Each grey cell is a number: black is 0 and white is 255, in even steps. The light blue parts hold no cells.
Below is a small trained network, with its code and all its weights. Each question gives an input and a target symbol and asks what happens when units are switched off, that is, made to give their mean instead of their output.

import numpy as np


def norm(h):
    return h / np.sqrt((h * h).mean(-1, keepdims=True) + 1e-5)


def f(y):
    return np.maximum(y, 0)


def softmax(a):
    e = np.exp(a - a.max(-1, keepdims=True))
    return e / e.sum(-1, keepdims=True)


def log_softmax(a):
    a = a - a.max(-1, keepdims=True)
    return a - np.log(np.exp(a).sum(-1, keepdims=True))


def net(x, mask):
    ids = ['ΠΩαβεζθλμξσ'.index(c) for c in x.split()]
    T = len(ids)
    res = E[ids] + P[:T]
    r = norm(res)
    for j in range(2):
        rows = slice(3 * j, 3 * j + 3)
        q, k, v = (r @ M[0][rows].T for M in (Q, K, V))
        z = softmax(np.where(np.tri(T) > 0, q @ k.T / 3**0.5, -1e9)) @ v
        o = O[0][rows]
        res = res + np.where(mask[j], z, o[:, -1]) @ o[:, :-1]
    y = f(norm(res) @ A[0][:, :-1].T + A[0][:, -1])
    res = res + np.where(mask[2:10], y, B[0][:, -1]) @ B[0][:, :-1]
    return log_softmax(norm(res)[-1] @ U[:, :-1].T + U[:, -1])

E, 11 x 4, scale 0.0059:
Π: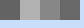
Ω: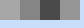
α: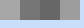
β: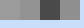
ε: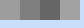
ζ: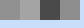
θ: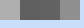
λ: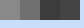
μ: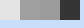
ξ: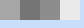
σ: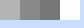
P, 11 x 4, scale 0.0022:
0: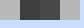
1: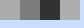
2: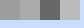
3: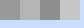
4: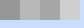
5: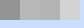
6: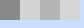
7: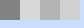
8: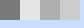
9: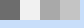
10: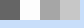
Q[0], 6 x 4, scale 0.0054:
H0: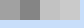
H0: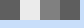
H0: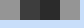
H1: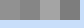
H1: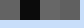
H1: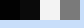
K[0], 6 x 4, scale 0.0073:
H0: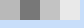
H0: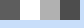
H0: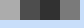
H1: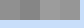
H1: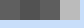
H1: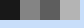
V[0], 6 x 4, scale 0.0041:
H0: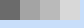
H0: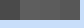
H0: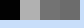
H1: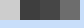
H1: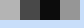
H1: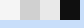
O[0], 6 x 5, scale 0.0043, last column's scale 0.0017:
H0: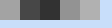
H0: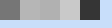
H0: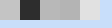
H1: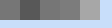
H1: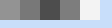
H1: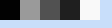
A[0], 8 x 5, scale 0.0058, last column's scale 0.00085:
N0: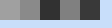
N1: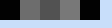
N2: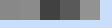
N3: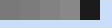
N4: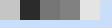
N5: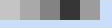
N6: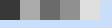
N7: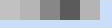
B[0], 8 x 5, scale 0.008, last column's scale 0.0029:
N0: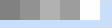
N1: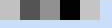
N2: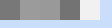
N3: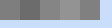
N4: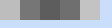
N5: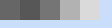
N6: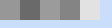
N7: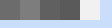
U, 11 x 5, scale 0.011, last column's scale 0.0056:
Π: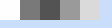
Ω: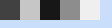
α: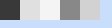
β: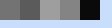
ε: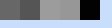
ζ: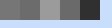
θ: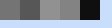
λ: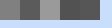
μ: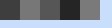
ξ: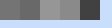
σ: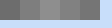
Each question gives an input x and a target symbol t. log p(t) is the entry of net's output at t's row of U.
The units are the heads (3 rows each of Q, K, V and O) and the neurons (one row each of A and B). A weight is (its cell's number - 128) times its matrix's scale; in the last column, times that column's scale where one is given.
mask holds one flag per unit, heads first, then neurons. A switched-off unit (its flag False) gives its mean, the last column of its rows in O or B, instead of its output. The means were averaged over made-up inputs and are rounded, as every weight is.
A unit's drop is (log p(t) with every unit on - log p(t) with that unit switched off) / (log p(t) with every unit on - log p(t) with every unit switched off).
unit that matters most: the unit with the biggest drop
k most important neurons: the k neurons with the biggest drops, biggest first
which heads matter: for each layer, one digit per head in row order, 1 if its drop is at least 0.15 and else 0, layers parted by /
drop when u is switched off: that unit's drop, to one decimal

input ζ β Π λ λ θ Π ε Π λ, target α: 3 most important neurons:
[N0; N2; N1]
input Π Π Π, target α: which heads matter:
11
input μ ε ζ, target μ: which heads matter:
01
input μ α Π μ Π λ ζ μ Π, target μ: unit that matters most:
H1
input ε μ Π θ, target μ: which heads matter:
11
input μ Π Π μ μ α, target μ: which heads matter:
01
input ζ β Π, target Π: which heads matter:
11
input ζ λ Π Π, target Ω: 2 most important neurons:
[N1; N0]
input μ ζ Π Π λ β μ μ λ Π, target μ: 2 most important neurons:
[N1; N0]
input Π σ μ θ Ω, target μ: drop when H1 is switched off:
0.7
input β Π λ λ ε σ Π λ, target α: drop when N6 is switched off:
-0.1
